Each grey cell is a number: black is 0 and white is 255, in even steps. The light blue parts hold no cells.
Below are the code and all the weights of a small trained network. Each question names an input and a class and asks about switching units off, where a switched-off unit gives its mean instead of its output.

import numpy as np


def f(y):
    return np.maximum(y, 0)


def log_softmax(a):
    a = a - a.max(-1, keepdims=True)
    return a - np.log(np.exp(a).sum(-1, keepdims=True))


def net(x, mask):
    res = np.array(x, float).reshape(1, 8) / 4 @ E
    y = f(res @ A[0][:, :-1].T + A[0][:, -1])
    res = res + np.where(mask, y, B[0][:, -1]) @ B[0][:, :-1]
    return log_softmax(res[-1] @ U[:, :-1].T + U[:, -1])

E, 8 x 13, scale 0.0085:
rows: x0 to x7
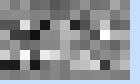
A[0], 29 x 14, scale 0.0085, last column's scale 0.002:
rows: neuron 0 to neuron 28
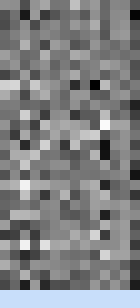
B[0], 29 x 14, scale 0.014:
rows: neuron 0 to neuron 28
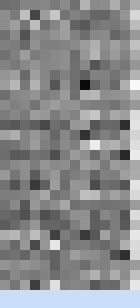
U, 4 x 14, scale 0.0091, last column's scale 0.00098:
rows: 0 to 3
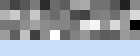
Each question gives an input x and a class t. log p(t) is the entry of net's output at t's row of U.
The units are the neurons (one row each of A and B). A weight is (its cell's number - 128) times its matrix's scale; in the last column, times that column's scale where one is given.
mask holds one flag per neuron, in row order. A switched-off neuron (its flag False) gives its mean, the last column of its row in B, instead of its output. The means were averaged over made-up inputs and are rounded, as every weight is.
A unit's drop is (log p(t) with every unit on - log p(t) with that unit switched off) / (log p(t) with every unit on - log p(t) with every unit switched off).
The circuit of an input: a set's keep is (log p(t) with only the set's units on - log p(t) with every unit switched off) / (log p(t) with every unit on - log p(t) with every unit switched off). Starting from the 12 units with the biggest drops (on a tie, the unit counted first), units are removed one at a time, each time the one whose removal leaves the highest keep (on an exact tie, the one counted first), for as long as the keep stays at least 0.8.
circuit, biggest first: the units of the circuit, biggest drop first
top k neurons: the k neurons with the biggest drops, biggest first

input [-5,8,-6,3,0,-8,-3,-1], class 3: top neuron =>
(neuron 28)
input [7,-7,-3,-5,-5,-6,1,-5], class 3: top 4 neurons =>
(neuron 28; neuron 1; neuron 12; neuron 25)
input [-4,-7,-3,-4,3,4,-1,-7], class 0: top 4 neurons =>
(neuron 28; neuron 1; neuron 18; neuron 21)
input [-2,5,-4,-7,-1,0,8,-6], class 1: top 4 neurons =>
(neuron 23; neuron 13; neuron 12; neuron 2)
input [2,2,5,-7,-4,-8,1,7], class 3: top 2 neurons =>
(neuron 28; neuron 1)
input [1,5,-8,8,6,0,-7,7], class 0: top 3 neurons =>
(neuron 12; neuron 25; neuron 22)
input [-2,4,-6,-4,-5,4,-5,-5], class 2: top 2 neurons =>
(neuron 14; neuron 23)
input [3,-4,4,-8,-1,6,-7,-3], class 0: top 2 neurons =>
(neuron 18; neuron 15)
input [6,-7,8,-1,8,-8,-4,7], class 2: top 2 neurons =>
(neuron 11; neuron 19)
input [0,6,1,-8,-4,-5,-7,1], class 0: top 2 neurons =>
(neuron 15; neuron 21)
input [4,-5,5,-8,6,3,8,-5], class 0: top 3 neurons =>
(neuron 18; neuron 15; neuron 21)
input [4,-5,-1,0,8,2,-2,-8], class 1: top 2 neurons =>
(neuron 28; neuron 1)
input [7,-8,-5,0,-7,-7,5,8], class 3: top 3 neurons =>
(neuron 28; neuron 1; neuron 8)
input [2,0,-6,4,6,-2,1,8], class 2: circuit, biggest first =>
(neuron 14)
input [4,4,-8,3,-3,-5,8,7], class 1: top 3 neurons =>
(neuron 23; neuron 13; neuron 2)
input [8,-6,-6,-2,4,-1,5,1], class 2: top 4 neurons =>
(neuron 14; neuron 8; neuron 0; neuron 9)
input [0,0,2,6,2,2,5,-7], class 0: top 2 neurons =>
(neuron 12; neuron 8)
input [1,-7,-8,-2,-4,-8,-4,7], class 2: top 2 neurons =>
(neuron 14; neuron 9)
